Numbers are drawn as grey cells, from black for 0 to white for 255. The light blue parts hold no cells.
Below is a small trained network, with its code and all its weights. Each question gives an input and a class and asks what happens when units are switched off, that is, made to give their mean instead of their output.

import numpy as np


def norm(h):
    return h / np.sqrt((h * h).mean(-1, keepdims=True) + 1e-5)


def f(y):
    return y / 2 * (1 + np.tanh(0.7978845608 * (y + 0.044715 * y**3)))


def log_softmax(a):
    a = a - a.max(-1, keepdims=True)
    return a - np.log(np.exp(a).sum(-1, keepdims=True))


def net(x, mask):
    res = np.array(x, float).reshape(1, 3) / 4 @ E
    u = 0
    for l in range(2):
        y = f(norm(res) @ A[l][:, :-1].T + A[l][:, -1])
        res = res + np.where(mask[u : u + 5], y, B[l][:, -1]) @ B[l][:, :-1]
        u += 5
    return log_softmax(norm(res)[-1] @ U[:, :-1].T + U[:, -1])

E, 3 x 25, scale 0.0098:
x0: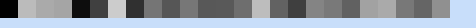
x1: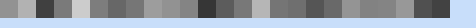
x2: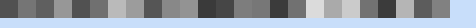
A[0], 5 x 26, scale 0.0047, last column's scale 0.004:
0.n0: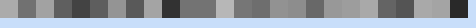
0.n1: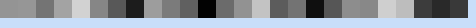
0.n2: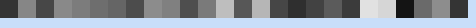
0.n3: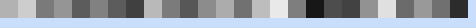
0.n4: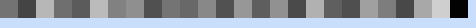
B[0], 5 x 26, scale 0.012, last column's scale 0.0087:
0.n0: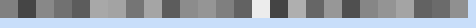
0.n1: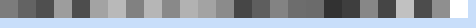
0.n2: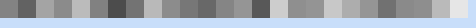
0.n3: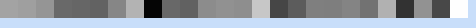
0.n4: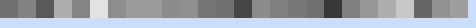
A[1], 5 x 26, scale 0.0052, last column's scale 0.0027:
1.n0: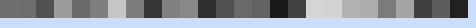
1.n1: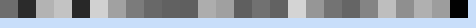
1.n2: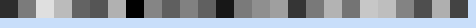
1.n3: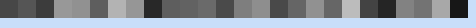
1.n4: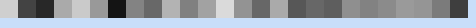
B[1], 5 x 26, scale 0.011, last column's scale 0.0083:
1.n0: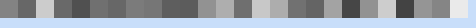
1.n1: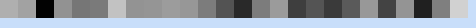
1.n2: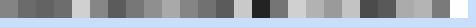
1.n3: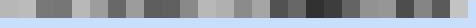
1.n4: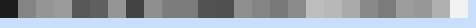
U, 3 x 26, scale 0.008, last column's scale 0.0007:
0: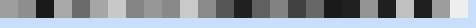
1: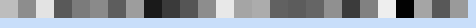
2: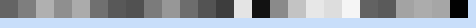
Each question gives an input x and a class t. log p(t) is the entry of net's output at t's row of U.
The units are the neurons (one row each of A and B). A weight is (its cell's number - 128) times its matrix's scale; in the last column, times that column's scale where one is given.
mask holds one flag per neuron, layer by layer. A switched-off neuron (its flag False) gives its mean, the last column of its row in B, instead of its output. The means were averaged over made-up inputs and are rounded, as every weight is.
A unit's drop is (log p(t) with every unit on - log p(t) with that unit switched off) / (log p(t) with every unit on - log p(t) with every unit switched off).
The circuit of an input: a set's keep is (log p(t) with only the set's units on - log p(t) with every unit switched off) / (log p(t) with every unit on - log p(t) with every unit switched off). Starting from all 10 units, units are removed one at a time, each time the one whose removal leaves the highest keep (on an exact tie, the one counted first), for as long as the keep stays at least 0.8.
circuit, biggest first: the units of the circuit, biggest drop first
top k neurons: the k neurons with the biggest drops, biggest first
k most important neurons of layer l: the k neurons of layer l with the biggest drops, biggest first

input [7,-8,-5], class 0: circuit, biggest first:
[1.n1]
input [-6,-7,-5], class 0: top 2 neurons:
[1.n1; 0.n2]
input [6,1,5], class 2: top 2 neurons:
[1.n2; 0.n3]
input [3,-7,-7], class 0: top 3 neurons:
[1.n1; 0.n4; 0.n0]
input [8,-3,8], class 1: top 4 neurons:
[1.n0; 1.n3; 0.n2; 1.n4]
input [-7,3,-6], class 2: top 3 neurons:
[1.n4; 1.n0; 1.n3]
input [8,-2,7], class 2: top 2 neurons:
[1.n2; 0.n3]
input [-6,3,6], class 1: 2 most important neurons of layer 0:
[0.n2; 0.n1]
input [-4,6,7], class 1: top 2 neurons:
[1.n0; 1.n1]
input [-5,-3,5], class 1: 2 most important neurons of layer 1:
[1.n2; 1.n3]
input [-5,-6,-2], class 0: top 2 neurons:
[1.n1; 0.n2]
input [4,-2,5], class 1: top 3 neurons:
[1.n0; 0.n2; 1.n3]
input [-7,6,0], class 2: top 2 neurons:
[1.n4; 1.n1]
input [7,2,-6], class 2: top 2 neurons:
[0.n2; 1.n2]
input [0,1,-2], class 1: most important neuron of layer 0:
[0.n3]
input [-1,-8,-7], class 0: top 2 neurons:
[1.n1; 0.n4]
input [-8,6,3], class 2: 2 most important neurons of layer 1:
[1.n4; 1.n1]
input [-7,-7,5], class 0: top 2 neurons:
[0.n2; 1.n1]
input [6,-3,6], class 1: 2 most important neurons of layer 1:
[1.n0; 1.n3]
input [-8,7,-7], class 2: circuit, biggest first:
[1.n4]
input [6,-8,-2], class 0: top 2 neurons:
[1.n1; 0.n4]
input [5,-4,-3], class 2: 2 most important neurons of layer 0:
[0.n2; 0.n1]
